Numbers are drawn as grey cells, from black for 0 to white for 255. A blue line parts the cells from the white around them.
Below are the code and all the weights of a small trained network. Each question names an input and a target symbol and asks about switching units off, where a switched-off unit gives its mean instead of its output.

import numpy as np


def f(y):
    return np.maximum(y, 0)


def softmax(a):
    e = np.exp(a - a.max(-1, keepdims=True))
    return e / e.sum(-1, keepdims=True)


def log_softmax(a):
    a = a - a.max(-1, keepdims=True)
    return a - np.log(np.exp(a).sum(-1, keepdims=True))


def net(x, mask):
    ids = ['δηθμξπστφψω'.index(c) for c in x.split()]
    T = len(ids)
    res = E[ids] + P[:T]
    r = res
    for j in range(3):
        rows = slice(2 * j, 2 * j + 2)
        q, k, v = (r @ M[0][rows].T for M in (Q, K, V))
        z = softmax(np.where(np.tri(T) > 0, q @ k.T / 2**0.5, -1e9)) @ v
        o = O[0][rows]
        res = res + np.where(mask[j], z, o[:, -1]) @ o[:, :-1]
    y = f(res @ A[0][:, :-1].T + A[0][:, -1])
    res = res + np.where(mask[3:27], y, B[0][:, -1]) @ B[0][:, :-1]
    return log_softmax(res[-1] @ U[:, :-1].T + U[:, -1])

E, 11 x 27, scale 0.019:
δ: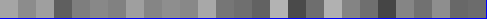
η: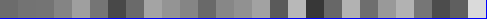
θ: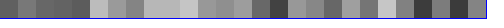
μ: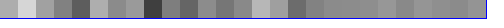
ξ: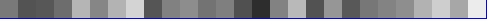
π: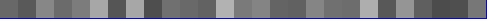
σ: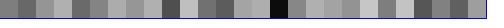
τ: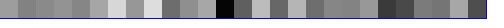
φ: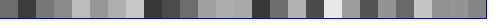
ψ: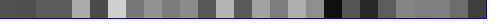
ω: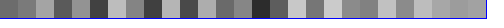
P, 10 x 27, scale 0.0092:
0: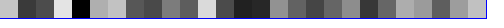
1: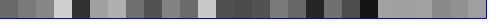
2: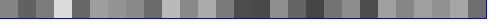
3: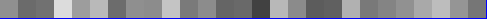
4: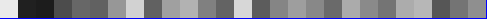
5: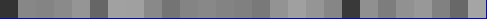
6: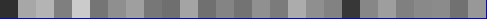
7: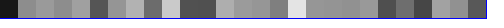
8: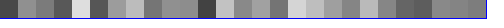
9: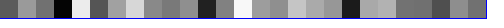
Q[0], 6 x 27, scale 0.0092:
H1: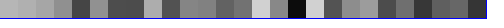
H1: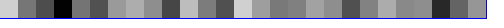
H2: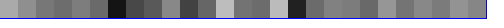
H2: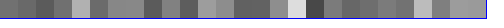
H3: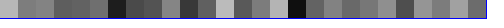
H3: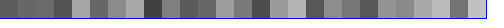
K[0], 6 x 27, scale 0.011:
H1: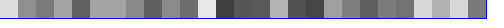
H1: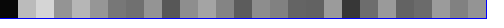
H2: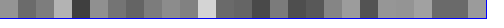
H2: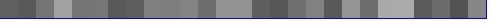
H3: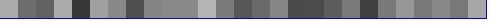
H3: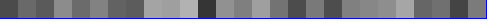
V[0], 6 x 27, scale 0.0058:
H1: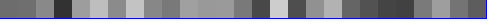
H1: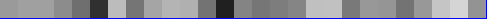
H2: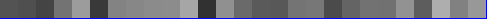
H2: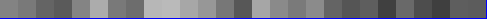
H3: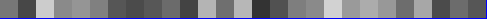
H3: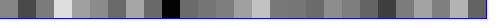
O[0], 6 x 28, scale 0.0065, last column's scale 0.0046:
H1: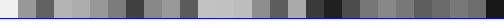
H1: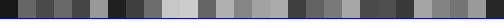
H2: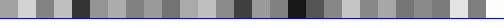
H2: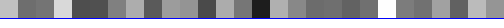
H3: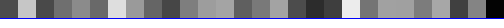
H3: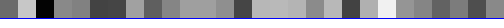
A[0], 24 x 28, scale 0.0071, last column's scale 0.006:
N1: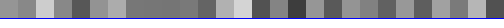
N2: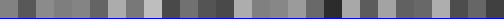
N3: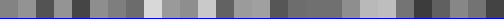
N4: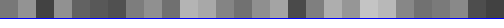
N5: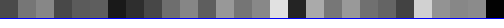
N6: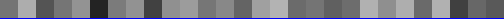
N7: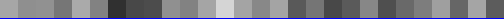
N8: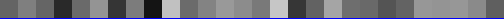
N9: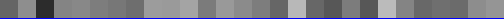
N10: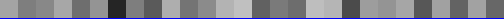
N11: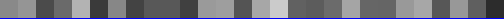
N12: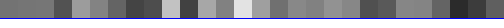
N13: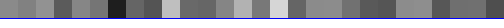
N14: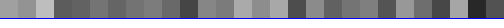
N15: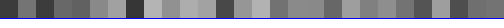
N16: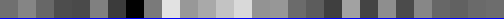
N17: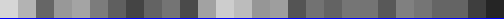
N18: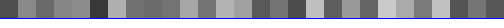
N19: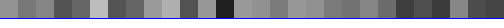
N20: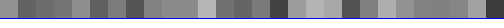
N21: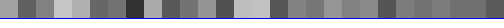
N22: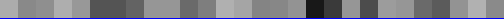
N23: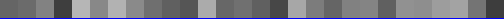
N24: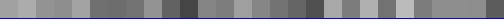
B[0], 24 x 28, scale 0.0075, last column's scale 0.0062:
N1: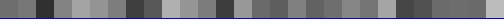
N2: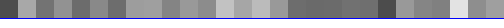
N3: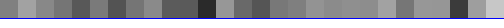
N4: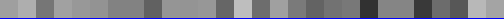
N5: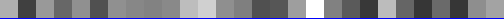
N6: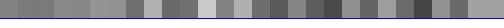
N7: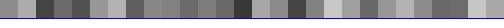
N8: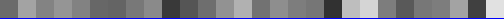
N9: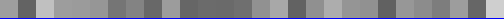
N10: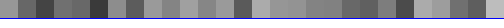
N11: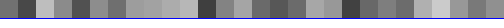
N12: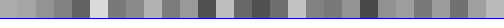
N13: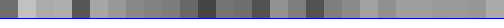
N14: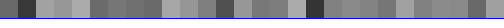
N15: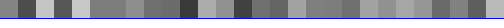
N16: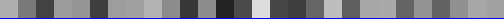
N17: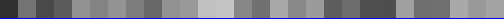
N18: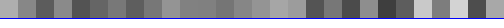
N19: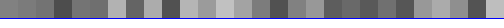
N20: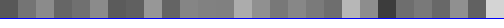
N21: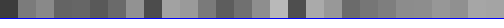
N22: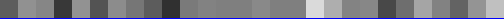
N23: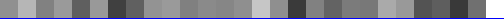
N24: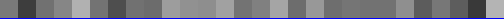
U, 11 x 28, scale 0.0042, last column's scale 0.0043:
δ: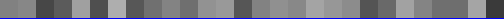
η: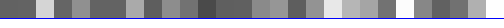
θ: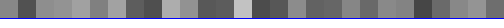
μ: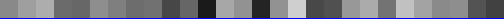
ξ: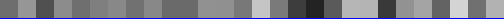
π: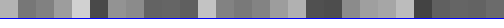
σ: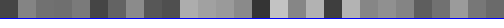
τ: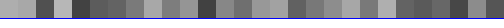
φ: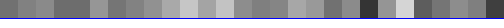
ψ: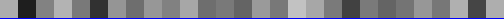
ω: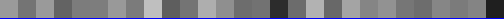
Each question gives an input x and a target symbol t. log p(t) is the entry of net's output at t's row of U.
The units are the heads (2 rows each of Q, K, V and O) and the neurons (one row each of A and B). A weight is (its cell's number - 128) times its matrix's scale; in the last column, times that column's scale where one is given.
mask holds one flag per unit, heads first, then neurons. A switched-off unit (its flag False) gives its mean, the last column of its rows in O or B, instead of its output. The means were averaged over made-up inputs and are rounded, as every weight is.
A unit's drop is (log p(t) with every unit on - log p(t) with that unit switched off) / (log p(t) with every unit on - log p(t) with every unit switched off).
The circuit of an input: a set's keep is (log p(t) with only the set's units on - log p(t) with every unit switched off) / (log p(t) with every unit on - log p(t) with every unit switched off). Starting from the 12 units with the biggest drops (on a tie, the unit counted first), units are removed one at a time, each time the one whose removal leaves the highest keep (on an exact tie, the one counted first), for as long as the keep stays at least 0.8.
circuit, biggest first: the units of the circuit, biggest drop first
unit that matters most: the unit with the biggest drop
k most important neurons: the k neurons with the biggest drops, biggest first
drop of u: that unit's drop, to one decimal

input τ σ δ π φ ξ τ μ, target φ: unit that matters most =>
H1
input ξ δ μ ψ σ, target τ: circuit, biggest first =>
(H2, N3)
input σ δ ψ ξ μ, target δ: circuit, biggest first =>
(H1, N17, N7, N22)
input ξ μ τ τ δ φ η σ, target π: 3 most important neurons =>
(N15, N6, N4)
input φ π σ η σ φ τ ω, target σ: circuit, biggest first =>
(H1, N8, N5)
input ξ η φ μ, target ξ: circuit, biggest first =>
(H1, H2)
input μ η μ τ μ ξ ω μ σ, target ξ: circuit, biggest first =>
(H3, N18)
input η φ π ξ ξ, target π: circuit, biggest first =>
(H1, H3)
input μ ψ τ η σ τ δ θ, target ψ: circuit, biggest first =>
(H2, N10, N18)
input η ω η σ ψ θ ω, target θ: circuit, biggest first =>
(H3, N1)
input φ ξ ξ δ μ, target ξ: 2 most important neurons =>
(N16, N8)
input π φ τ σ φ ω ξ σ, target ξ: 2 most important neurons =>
(N2, N18)
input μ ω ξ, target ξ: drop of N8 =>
0.1
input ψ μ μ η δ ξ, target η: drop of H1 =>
0.7
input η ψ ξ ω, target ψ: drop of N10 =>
0.3
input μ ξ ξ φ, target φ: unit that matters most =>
H2
